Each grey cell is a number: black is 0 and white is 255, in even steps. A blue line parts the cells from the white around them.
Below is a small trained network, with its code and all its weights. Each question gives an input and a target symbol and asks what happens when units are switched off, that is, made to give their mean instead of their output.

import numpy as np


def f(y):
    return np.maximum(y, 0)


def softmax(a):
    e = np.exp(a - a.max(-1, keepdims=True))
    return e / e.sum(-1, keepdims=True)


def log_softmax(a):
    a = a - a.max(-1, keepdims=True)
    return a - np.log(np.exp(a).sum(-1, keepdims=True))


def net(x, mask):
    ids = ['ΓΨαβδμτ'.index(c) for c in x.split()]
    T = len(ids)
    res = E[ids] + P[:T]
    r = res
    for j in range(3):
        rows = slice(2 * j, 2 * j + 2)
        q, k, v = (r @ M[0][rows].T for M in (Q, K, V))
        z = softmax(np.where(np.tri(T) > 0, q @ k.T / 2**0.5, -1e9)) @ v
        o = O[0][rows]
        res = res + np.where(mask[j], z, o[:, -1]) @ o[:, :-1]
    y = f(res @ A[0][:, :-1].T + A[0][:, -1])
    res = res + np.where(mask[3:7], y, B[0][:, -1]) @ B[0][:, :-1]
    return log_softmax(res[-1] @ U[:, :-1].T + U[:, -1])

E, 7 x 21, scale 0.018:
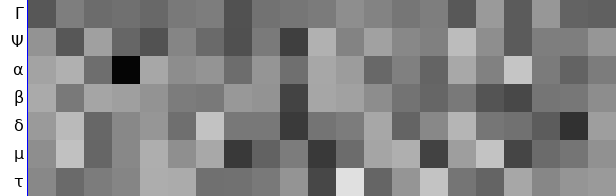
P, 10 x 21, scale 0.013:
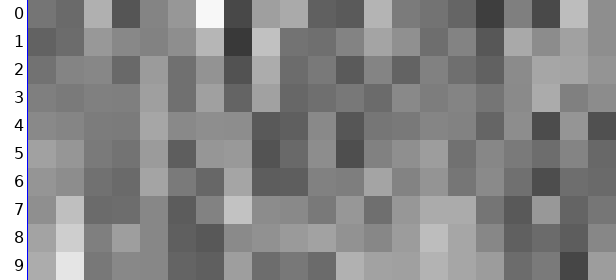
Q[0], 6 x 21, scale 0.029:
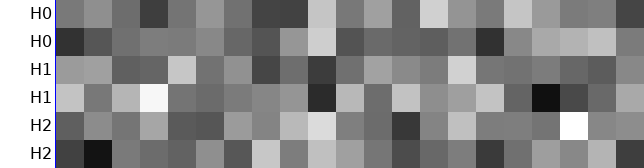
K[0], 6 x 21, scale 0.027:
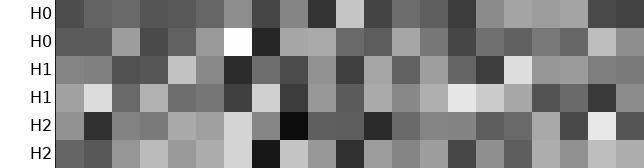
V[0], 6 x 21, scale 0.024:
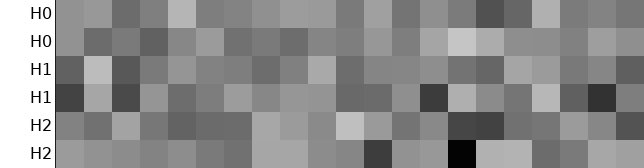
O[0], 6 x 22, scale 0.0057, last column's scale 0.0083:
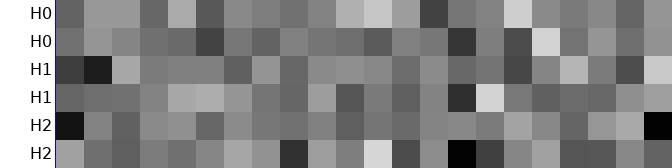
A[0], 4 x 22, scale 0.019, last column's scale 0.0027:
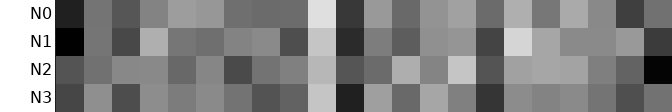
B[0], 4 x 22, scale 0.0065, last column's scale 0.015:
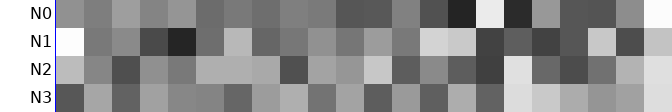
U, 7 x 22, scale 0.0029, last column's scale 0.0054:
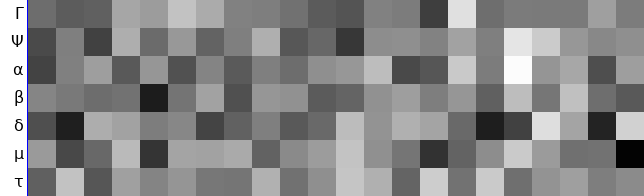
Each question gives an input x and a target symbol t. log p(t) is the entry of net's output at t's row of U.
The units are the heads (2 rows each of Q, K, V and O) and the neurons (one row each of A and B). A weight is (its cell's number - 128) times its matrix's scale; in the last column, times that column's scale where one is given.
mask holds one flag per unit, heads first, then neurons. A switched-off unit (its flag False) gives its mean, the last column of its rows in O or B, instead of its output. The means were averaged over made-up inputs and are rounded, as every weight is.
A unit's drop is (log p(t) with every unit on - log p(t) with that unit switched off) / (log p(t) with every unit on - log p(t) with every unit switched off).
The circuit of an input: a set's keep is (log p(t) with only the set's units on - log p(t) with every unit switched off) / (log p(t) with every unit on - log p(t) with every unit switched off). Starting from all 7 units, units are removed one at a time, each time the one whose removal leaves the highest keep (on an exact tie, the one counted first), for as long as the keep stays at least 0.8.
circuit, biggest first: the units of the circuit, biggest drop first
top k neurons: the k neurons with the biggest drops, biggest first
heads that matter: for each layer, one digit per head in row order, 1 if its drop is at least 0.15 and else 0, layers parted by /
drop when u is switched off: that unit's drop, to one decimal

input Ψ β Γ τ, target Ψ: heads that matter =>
100
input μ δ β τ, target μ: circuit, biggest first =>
[H2]
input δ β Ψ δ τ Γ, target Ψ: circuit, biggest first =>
[H0 N3]
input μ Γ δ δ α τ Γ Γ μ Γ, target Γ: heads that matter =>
011
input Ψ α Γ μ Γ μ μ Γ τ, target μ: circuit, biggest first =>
[N2 H1]
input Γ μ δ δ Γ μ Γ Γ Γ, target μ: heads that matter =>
010
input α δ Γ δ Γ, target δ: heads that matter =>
001
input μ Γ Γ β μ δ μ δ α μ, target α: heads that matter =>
110
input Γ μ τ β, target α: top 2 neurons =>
[N2 N1]
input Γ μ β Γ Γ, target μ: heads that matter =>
001
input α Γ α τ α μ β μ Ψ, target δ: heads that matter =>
010
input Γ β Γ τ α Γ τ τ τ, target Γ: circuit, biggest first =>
[N0 H2 N2]
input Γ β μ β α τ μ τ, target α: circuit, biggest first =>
[H0 N0]
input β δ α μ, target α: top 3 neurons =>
[N0 N2 N3]
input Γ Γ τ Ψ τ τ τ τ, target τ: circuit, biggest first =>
[N2 H2]
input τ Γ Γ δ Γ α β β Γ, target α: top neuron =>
[N0]
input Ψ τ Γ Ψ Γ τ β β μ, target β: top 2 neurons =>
[N1 N0]
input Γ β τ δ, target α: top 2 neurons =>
[N2 N1]
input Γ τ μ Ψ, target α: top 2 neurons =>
[N1 N2]
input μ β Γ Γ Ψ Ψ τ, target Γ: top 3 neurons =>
[N0 N2 N1]
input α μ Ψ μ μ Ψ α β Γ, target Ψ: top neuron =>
[N3]
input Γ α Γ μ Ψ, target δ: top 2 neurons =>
[N3 N0]
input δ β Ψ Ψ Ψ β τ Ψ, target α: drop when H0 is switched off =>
1.0
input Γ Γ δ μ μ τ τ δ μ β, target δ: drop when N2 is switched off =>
0.1
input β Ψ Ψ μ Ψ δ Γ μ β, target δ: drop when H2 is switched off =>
-0.1
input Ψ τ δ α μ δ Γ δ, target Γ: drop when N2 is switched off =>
0.0
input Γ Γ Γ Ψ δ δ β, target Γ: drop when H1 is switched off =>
1.1
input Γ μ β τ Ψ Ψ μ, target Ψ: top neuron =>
[N3]
